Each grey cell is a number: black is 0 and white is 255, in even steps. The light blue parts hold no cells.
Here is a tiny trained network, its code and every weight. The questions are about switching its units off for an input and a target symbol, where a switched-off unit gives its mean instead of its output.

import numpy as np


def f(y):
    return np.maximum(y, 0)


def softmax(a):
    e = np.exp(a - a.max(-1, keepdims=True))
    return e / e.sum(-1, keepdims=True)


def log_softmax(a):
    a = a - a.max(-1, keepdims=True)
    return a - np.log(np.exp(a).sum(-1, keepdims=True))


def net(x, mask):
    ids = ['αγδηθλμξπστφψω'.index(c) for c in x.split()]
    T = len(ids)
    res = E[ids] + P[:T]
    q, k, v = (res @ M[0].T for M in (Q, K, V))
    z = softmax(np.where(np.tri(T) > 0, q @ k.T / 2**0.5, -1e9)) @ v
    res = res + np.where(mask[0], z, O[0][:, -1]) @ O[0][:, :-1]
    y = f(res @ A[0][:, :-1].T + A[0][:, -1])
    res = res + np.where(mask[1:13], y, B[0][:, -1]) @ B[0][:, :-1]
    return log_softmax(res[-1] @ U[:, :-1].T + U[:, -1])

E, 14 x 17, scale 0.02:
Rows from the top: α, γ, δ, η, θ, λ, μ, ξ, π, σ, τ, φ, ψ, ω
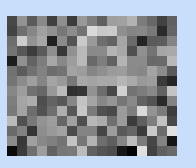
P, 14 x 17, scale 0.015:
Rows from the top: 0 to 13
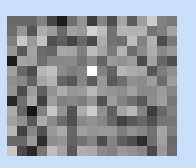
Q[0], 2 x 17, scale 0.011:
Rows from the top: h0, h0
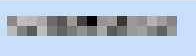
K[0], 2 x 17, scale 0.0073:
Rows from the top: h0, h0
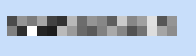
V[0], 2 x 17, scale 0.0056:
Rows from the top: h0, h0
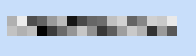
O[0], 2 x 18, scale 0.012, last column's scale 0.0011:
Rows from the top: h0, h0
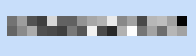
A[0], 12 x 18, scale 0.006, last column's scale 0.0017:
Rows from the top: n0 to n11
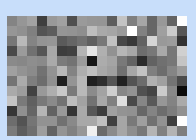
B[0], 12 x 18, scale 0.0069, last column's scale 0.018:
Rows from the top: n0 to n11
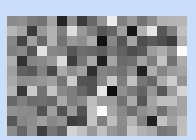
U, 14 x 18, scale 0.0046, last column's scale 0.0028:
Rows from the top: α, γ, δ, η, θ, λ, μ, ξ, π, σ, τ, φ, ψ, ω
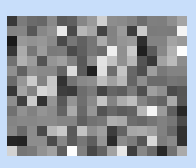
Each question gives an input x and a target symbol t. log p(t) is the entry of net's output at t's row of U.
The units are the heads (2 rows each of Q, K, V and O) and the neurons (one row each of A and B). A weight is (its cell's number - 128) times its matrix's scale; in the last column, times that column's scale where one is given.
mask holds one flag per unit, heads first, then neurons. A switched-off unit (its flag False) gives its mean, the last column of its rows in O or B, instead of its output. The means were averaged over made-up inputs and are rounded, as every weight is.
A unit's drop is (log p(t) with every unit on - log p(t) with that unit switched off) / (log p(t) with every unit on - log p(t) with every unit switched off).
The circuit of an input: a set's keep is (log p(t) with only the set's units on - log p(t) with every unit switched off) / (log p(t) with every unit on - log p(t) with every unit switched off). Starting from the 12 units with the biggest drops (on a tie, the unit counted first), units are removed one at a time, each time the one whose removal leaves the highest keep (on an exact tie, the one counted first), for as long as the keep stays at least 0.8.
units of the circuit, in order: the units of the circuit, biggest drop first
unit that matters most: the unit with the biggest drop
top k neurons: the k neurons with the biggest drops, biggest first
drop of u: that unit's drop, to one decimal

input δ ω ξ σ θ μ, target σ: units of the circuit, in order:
h0, n1
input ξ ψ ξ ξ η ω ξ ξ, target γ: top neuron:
n7
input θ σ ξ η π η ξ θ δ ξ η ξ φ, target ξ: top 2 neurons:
n3, n2
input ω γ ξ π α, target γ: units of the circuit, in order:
h0, n4
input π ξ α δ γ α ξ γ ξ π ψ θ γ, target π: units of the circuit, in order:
h0, n3
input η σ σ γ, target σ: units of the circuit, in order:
h0, n1
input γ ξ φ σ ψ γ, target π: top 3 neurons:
n11, n3, n10
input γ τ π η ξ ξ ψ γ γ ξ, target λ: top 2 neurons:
n7, n1
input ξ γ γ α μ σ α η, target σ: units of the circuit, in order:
h0, n1, n3
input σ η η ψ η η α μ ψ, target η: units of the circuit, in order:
n7, n1
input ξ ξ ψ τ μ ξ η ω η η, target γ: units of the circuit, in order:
h0, n7, n10
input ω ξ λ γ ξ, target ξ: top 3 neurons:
n3, n2, n4
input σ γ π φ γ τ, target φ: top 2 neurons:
n7, n4
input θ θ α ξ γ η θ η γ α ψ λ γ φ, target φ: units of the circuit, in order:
n7, h0, n4
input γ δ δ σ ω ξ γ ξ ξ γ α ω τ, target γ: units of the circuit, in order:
h0, n4, n0
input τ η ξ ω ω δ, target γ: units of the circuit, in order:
h0, n7
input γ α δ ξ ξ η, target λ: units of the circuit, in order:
n7, h0, n1
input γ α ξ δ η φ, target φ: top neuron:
n7
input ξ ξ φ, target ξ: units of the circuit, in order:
h0, n2, n3, n7
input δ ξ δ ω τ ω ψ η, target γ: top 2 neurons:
n7, n0
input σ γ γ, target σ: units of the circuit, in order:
h0, n1, n7
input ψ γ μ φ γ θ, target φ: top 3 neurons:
n7, n4, n2
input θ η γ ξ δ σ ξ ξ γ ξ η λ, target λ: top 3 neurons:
n7, n1, n5
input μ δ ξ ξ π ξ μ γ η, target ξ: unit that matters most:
n3
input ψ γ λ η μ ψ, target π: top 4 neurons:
n3, n10, n1, n11
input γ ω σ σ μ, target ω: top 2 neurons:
n3, n8
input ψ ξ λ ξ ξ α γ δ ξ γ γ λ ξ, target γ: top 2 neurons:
n4, n7
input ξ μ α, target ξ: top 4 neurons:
n3, n2, n4, n11
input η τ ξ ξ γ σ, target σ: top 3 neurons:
n1, n11, n3
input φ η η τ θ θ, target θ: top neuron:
n1
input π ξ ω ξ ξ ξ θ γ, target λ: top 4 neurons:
n7, n5, n1, n3
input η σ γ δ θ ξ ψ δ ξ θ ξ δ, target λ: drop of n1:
0.3
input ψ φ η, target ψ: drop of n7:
-0.1
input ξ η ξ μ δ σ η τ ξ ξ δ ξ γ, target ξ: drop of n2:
0.3
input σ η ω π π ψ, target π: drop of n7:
-0.1
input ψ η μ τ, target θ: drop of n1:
0.2
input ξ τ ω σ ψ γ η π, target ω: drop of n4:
0.1
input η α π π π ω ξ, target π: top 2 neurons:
n3, n11
